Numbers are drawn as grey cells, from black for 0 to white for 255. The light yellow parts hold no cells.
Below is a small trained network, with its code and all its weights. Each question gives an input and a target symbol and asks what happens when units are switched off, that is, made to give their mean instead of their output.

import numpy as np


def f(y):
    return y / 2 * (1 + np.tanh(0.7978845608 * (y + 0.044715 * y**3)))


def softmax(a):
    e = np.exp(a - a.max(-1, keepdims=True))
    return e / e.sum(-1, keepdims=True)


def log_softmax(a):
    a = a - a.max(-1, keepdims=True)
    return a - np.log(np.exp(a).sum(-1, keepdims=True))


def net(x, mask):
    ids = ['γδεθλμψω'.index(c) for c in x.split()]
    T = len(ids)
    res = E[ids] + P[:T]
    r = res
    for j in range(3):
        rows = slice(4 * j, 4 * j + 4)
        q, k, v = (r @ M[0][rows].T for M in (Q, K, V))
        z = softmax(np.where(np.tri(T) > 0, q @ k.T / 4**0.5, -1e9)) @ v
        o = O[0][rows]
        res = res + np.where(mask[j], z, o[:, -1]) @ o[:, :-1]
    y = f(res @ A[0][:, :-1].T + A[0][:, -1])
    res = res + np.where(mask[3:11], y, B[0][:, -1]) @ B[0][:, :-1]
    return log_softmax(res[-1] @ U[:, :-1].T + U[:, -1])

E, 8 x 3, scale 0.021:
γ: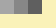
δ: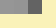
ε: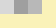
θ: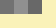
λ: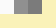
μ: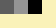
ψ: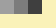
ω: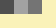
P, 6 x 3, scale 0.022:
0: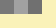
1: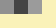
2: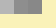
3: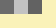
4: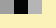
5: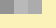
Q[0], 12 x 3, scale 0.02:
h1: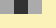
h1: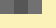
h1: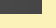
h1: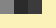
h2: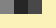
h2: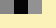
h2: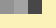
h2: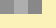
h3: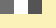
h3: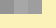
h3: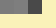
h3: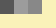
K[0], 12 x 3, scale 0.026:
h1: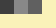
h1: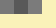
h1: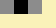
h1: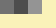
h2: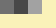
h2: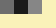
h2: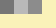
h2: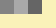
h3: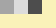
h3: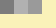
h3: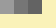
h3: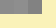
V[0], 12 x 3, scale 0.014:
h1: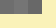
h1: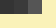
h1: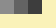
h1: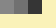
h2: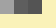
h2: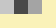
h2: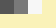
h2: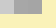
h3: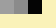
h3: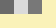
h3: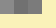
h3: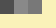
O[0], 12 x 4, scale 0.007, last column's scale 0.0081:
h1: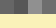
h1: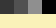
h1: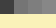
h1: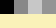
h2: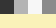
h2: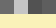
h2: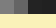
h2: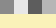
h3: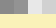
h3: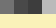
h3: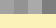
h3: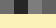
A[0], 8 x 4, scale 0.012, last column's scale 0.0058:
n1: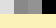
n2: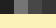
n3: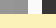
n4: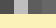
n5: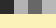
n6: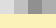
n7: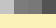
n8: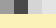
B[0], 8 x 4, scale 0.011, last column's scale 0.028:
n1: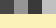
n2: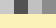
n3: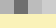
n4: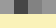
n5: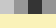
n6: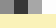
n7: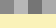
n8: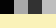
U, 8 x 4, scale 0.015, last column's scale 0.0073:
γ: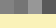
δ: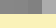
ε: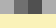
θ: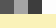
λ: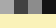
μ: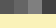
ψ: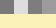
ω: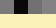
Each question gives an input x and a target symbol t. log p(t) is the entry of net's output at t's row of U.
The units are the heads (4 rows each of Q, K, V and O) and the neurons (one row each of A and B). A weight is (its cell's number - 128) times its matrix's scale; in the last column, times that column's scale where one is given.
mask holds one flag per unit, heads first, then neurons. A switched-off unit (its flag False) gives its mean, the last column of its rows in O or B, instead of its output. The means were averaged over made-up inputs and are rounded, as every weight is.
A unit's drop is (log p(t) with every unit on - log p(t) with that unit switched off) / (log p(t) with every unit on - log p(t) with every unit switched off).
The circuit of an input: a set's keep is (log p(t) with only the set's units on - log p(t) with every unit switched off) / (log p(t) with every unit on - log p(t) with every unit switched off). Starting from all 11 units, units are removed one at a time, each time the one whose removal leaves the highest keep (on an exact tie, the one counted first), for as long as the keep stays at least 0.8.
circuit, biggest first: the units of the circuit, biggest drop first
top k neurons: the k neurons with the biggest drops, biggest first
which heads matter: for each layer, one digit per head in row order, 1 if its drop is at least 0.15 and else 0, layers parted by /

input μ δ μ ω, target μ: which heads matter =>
011
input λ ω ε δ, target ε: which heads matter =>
100
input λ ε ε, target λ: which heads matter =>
010
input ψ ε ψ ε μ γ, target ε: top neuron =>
(n6)
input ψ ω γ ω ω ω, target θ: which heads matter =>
011
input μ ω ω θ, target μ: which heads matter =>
011
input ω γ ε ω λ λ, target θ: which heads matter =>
010
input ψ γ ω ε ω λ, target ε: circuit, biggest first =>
(n6; n1; h1; n7)
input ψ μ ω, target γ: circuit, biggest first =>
(n3; h3; h2)
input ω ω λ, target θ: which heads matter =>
000
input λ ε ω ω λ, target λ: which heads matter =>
011
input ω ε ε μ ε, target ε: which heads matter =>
010
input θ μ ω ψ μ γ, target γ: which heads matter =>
010
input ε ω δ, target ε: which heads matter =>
000
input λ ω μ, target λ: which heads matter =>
011
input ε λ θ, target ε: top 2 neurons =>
(n6; n8)
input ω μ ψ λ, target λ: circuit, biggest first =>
(n6; n8)
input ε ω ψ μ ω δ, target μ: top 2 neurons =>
(n8; n3)
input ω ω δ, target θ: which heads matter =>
010
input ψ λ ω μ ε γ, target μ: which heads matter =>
010
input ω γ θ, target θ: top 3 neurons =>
(n6; n3; n8)
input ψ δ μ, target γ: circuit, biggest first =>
(h3; h2)
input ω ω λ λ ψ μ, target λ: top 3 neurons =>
(n6; n8; n4)
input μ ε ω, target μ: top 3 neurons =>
(n8; n3; n7)
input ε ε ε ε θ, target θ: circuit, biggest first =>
(n6)
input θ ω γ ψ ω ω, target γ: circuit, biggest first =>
(n3; h2)
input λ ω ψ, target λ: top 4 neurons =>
(n6; n8; n3; n4)
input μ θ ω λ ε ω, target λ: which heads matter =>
000
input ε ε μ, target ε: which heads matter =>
010
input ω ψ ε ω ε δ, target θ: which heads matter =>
011
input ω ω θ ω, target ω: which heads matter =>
011
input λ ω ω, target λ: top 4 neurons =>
(n6; n8; n4; n3)
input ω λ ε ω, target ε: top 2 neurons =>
(n8; n7)
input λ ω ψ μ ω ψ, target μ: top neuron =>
(n8)
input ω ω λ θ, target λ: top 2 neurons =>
(n6; n8)
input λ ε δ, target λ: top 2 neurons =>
(n6; n8)
